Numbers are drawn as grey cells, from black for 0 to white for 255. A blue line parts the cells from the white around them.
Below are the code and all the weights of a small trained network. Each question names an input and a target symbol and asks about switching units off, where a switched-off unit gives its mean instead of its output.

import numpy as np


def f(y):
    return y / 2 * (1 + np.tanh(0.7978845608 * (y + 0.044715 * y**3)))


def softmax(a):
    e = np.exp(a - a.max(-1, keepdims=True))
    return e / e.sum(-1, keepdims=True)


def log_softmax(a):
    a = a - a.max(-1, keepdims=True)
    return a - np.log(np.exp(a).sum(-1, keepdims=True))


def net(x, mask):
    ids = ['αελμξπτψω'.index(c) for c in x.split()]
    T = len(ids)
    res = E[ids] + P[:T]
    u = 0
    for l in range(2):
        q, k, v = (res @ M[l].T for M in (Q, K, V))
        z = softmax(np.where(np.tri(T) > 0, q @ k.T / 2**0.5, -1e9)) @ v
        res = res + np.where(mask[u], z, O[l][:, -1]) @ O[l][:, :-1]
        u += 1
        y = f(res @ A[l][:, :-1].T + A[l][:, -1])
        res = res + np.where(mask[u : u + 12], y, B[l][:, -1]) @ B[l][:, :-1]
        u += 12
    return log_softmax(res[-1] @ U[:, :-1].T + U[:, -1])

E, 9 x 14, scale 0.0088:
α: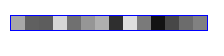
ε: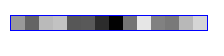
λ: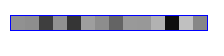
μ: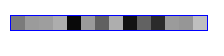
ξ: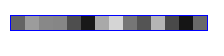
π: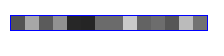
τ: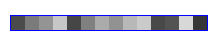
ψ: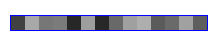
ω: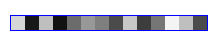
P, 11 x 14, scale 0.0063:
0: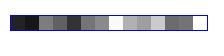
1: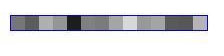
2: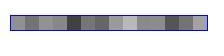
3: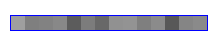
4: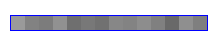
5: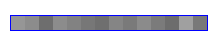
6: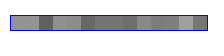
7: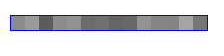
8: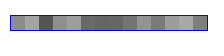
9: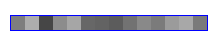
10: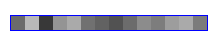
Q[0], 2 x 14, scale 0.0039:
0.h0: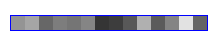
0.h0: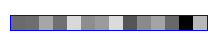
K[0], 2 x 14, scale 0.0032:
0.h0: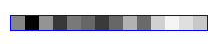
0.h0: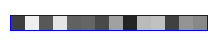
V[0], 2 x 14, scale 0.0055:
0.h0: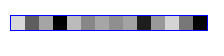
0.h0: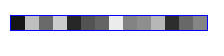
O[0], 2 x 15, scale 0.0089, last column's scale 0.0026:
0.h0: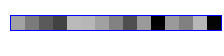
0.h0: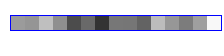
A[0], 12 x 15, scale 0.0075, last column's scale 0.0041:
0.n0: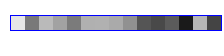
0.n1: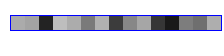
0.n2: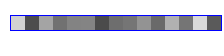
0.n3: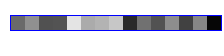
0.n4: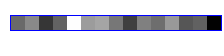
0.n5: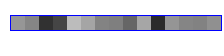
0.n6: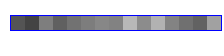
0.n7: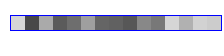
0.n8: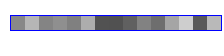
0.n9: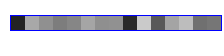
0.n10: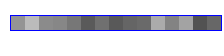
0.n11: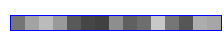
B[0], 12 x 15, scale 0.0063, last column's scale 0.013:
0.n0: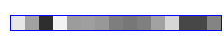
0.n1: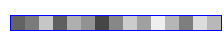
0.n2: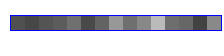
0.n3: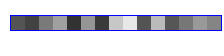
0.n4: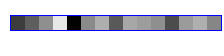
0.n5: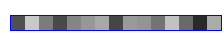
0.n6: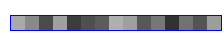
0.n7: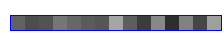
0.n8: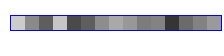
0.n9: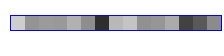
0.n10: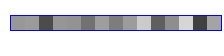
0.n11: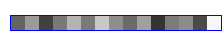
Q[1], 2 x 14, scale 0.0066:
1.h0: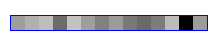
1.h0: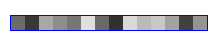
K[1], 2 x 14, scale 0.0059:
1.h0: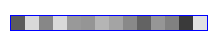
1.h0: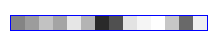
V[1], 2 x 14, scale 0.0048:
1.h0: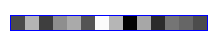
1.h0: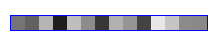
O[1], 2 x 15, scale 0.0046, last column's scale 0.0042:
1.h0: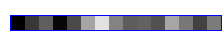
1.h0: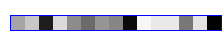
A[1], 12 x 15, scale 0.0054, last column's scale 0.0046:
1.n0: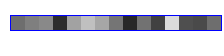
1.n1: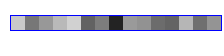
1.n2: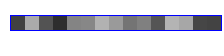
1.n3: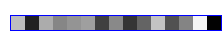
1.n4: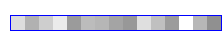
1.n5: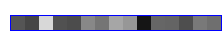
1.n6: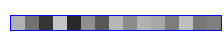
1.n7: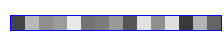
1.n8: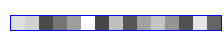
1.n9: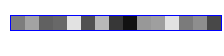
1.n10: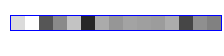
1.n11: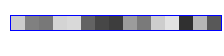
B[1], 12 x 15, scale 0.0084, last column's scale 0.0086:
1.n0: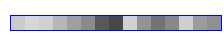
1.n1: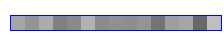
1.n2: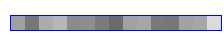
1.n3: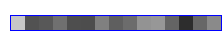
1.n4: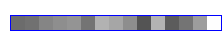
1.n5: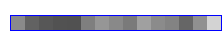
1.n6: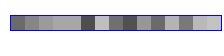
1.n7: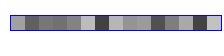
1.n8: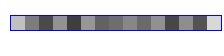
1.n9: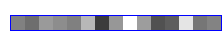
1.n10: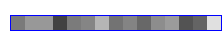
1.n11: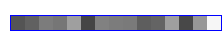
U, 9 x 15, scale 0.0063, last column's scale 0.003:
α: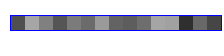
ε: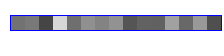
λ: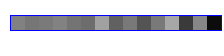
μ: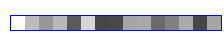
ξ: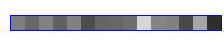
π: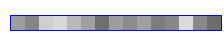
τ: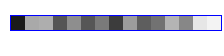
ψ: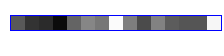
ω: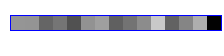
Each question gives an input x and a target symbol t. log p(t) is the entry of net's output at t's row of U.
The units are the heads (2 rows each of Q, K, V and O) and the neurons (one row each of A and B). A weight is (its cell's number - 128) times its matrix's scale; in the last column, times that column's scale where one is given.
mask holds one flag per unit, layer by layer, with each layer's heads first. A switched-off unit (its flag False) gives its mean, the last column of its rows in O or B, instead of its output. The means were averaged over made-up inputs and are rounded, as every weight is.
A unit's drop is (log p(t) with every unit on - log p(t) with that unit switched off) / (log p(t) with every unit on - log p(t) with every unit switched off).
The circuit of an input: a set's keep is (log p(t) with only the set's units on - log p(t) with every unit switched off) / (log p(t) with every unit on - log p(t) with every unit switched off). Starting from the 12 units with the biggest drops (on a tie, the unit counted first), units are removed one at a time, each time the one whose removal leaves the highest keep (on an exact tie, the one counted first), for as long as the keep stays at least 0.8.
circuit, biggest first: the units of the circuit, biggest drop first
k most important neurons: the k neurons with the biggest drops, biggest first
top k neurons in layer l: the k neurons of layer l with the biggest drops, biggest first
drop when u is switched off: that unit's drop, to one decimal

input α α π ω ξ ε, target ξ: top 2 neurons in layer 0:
[0.n11; 0.n7]
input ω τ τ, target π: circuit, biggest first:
[1.h0; 0.n11; 1.n4]
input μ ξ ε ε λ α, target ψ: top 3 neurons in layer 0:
[0.n11; 0.n1; 0.n10]
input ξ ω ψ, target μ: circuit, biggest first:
[1.n11; 1.n4]
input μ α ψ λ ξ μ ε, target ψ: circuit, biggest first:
[1.h0; 0.n1; 0.n7]
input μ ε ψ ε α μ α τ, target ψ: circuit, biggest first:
[1.h0; 0.n11; 0.h0; 0.n1]
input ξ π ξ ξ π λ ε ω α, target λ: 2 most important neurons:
[1.n11; 0.n1]
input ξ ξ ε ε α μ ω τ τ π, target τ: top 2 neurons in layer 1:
[1.n8; 1.n7]
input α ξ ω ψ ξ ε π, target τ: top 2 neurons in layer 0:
[0.n11; 0.n1]
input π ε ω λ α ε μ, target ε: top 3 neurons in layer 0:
[0.n7; 0.n11; 0.n5]
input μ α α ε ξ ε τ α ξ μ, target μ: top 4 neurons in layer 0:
[0.n11; 0.n1; 0.n6; 0.n10]
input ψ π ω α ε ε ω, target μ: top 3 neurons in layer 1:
[1.n0; 1.n11; 1.n4]
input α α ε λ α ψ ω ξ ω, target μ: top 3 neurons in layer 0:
[0.n5; 0.n1; 0.n6]
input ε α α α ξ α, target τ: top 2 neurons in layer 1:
[1.n11; 1.n7]
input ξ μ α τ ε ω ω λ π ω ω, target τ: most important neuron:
[0.n1]
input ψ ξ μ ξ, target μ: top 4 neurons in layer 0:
[0.n11; 0.n1; 0.n10; 0.n8]
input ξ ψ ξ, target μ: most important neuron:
[0.n11]
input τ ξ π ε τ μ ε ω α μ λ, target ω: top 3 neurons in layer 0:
[0.n11; 0.n1; 0.n5]
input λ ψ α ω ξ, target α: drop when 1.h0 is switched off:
0.2
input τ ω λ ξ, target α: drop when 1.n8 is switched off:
0.1
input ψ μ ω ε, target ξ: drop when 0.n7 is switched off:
0.2
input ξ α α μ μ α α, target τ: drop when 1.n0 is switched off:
0.0
